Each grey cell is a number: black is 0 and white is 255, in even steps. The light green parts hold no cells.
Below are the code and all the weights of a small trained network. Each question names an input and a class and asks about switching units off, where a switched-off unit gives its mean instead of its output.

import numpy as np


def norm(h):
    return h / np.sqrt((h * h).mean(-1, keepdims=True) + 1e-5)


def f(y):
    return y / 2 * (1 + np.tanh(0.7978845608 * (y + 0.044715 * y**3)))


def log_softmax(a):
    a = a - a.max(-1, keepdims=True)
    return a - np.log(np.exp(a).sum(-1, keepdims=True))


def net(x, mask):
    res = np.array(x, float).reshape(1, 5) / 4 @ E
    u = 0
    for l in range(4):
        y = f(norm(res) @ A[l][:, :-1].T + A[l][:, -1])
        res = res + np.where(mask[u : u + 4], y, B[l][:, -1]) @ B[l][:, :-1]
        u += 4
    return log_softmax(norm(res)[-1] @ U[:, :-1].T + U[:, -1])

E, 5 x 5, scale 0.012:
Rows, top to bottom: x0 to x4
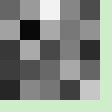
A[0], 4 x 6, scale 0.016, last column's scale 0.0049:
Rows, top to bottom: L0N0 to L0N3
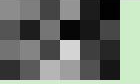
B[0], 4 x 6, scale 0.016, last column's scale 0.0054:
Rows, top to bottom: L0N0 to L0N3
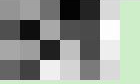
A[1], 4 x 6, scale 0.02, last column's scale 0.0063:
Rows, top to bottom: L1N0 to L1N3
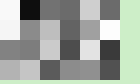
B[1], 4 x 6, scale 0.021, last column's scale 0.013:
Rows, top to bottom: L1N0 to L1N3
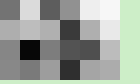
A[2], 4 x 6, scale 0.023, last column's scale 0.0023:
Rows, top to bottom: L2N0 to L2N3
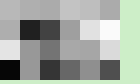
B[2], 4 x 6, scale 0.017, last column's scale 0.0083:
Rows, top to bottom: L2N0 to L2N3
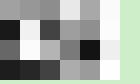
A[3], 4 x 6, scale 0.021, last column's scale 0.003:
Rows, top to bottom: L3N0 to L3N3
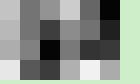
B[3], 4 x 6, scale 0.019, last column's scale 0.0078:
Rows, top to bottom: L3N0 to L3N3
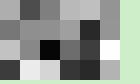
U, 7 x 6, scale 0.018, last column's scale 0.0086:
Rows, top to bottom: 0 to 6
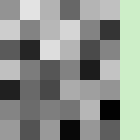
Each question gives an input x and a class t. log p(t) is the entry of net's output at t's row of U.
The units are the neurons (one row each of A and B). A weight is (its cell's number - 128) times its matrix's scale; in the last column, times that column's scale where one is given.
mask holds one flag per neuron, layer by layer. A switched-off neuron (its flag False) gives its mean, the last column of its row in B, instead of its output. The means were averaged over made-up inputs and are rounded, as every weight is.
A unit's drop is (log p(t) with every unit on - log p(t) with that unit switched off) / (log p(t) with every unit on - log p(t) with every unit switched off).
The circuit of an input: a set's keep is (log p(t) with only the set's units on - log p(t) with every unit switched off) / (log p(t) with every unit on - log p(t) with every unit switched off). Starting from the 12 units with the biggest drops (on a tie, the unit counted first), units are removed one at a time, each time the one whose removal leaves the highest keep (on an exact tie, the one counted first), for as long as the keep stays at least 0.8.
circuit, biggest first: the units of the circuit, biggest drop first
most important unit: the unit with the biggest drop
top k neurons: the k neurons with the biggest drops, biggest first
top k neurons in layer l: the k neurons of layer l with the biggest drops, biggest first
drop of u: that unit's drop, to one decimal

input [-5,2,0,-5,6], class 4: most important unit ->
L2N1
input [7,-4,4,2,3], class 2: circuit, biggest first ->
L1N0, L0N3
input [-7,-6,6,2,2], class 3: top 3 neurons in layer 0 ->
L0N2, L0N0, L0N3
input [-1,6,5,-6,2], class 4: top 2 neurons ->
L1N1, L0N0
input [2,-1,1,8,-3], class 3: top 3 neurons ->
L0N2, L0N0, L3N2
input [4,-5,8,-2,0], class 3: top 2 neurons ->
L1N0, L3N2
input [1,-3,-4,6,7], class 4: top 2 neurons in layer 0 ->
L0N1, L0N0
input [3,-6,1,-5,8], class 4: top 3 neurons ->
L1N1, L2N3, L0N3
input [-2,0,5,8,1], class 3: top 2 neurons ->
L1N0, L0N2
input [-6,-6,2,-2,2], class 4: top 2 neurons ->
L1N1, L2N3
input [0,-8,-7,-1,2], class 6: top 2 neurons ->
L0N2, L1N2
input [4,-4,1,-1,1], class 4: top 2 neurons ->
L1N1, L1N2
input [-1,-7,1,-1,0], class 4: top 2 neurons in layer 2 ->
L2N3, L2N2
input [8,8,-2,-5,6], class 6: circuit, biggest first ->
L1N2
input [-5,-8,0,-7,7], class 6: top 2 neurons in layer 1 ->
L1N3, L1N0
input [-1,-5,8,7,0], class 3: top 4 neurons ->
L1N0, L0N2, L3N2, L0N0
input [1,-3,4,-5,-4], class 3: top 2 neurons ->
L1N0, L0N2
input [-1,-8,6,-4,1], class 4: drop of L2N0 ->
-0.1
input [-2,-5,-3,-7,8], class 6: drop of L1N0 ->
0.2
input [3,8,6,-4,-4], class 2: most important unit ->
L0N1
